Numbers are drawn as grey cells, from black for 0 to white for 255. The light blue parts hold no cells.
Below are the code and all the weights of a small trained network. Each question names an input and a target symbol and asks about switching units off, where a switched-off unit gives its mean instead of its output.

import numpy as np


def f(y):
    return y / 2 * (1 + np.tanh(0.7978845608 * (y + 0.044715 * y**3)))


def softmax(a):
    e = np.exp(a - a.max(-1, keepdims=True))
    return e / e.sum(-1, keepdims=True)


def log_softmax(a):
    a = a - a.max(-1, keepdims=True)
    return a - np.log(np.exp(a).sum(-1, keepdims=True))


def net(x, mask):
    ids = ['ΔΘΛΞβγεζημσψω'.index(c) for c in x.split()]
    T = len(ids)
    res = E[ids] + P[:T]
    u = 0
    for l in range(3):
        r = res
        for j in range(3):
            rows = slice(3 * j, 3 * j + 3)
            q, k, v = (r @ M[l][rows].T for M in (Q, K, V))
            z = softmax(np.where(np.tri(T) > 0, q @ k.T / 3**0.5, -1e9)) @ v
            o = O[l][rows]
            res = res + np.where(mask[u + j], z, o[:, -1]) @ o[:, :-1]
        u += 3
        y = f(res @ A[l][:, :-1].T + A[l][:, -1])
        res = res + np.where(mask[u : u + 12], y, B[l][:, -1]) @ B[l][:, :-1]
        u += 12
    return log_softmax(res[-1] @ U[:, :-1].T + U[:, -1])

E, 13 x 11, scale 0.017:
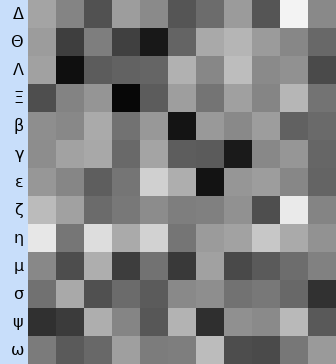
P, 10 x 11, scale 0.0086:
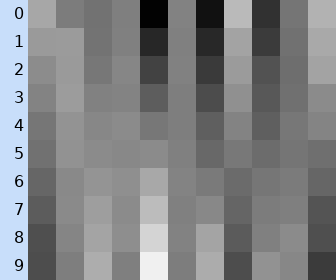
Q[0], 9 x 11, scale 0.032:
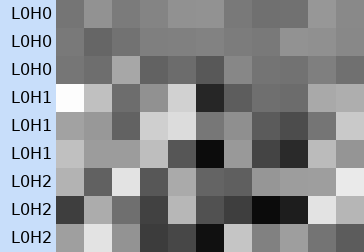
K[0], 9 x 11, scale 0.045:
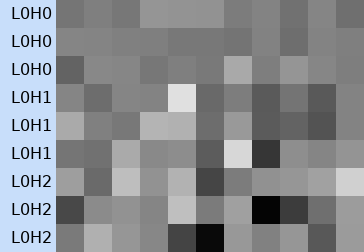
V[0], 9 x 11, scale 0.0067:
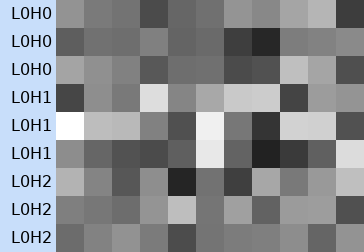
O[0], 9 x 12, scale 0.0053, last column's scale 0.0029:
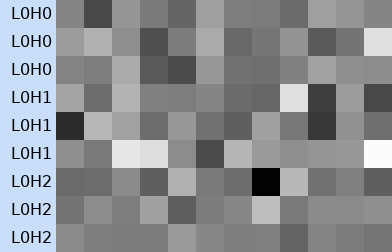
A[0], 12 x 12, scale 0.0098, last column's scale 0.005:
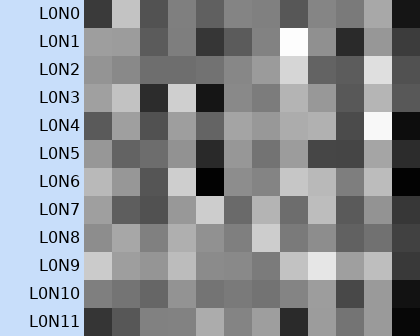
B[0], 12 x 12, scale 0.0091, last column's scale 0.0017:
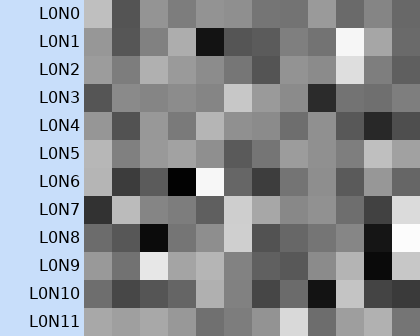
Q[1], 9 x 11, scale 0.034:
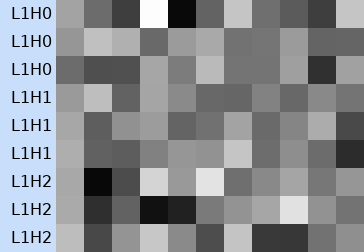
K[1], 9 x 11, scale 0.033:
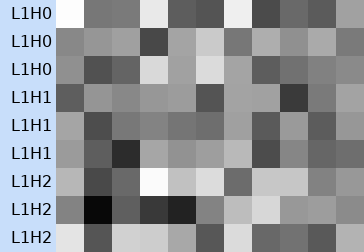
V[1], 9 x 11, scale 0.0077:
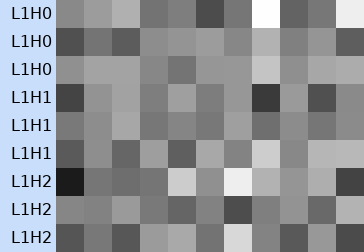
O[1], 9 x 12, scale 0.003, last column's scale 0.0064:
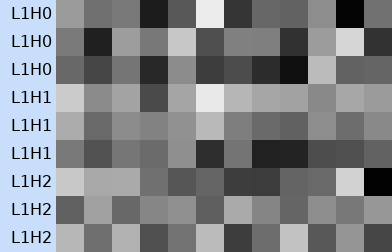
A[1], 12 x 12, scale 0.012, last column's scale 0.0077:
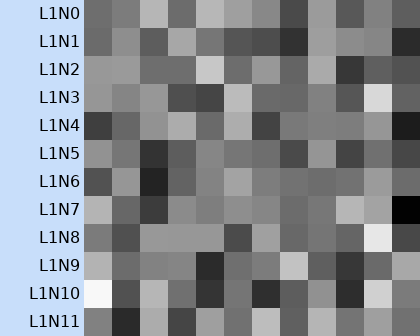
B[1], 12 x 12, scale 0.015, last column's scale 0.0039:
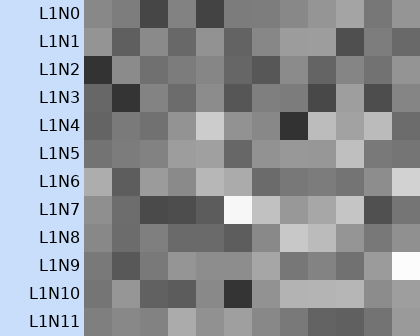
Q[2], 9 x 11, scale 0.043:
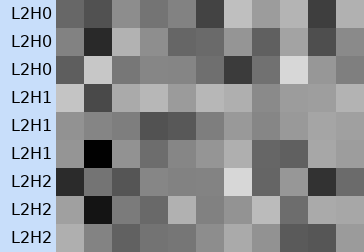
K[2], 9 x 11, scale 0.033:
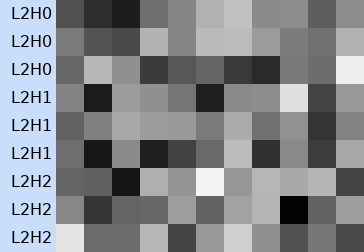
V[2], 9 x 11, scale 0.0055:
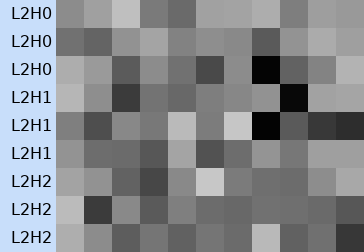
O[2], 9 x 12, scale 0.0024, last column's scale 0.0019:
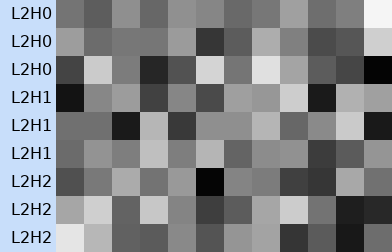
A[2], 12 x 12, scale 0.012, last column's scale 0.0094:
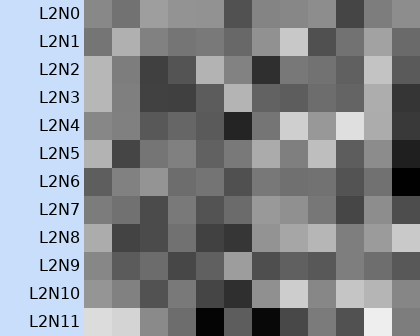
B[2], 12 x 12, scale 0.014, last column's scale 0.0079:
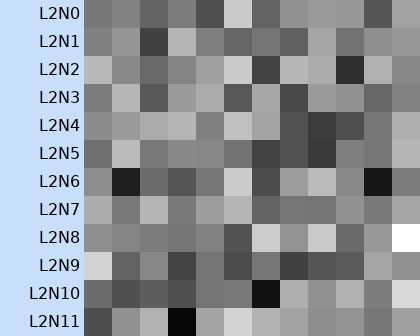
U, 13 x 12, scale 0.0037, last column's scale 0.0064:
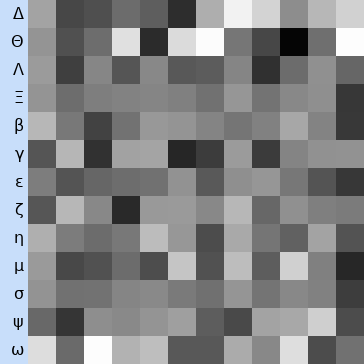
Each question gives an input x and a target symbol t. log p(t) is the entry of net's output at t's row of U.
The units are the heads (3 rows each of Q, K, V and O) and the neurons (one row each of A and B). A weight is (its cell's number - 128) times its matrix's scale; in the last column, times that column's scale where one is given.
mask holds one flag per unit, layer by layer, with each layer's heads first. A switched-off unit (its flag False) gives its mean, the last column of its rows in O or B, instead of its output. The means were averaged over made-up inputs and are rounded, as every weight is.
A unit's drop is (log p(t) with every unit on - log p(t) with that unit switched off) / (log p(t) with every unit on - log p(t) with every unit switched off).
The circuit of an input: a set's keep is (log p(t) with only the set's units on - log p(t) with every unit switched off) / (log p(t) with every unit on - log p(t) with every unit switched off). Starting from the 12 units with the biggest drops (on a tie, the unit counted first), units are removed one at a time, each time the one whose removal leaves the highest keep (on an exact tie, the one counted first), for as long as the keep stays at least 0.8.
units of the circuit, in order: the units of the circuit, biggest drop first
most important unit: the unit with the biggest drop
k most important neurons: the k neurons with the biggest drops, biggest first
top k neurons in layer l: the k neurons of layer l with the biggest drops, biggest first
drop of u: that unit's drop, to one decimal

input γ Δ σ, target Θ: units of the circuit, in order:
L2N10; L1N9
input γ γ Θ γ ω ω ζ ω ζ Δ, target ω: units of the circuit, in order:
L0H1; L0N9; L0H2
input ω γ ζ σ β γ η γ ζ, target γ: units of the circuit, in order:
L0H1; L0H2; L2N1; L1H1
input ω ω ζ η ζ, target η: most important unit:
L0H1
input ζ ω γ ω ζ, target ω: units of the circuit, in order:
L0H1; L0N9
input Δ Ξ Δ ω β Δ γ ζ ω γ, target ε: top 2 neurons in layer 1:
L1N1; L1N7
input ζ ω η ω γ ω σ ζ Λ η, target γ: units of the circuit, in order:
L1N2; L0H1
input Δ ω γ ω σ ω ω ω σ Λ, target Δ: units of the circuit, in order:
L1H2; L2N8; L1N10
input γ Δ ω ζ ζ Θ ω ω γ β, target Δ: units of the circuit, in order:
L0H2; L2N8; L0N1
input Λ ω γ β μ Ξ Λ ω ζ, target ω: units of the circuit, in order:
L0H1; L0N9; L0H2
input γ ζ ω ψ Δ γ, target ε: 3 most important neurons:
L2N6; L1N1; L2N0
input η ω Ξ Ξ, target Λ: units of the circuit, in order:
L2N9; L1N3; L0H0; L1H0
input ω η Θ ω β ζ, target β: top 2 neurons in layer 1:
L1N7; L1N6
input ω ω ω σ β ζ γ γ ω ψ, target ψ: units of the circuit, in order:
L1N4
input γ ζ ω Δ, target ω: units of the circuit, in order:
L0H1; L0N9
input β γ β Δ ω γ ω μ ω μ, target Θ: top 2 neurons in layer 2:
L2N10; L2N0
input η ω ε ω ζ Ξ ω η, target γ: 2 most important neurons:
L1N2; L1N0
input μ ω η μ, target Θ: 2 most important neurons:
L2N10; L1N10
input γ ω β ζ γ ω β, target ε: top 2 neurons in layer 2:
L2N6; L2N0
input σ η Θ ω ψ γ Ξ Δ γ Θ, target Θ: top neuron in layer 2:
L2N10
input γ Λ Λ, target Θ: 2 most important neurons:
L2N10; L1N11
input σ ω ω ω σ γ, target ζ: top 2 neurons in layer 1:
L1N9; L1N3
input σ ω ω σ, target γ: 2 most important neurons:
L1N2; L1N5
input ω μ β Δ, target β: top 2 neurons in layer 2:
L2N3; L2N9
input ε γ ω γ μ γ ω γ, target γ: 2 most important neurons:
L2N1; L1N2
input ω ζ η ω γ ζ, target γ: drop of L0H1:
0.9
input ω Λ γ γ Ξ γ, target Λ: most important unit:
L1H0
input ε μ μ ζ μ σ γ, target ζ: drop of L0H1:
0.9
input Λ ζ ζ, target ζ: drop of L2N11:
0.8
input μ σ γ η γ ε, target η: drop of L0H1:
0.9
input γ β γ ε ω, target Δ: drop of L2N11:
0.0
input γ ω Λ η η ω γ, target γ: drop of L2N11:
0.1
